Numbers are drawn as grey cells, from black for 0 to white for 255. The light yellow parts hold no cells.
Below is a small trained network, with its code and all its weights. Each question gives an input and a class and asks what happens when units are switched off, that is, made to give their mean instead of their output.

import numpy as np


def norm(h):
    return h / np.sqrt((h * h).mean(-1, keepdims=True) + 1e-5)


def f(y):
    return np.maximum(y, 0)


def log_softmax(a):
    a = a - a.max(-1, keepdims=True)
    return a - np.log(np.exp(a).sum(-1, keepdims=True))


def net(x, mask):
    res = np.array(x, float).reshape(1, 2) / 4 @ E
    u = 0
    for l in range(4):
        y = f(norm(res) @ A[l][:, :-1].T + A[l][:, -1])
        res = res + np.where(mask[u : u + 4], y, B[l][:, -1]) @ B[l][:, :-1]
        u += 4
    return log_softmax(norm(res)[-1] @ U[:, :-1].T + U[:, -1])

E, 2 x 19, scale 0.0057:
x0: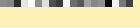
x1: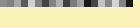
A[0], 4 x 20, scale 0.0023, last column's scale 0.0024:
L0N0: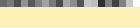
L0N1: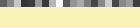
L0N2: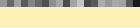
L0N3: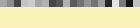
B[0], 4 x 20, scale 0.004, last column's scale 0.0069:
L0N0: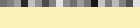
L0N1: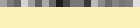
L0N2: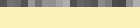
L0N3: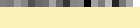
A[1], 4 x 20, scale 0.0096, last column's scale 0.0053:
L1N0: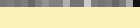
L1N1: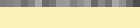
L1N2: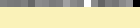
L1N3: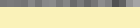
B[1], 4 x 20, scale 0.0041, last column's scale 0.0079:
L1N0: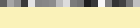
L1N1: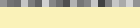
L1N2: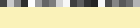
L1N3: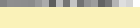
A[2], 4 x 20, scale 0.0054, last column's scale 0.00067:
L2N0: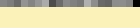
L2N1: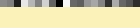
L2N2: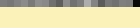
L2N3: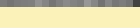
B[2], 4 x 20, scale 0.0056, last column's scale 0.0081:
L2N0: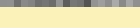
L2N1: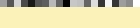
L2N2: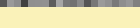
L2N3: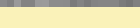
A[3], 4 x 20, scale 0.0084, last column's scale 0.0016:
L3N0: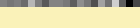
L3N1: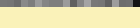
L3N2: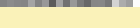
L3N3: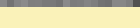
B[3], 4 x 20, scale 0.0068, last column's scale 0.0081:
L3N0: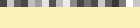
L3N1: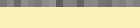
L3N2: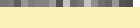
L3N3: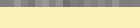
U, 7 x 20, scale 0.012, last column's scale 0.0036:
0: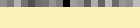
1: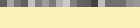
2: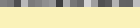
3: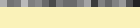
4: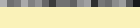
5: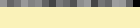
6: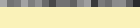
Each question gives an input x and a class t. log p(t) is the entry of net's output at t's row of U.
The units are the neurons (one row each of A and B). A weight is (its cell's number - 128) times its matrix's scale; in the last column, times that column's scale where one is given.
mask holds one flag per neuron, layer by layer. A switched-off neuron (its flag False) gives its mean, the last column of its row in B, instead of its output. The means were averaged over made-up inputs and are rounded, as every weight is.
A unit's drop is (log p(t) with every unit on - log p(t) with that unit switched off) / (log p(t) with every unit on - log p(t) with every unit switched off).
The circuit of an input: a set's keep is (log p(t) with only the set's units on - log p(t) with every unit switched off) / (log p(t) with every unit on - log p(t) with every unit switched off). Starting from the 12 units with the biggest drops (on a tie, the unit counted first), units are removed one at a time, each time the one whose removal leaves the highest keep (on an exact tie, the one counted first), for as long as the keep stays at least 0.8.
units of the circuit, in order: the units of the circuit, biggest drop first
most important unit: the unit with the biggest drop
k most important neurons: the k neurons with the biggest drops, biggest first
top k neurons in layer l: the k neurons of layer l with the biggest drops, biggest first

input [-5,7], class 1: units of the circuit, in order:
(L2N1)
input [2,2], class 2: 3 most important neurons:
(L0N3 L2N1 L3N2)
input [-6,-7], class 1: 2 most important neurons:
(L0N3 L2N1)
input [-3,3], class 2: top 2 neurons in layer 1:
(L1N3 L1N0)
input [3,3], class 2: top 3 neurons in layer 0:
(L0N3 L0N0 L0N1)
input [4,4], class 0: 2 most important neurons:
(L0N0 L1N0)
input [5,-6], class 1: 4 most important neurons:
(L0N1 L1N0 L1N2 L0N0)
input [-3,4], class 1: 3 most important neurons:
(L2N1 L0N3 L1N1)
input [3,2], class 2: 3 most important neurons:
(L0N3 L2N1 L0N1)
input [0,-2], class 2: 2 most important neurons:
(L0N0 L1N1)
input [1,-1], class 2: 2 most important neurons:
(L2N1 L3N2)
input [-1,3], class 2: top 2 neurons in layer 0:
(L0N0 L0N2)
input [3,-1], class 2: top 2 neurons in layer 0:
(L0N3 L0N1)
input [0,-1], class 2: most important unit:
L1N1
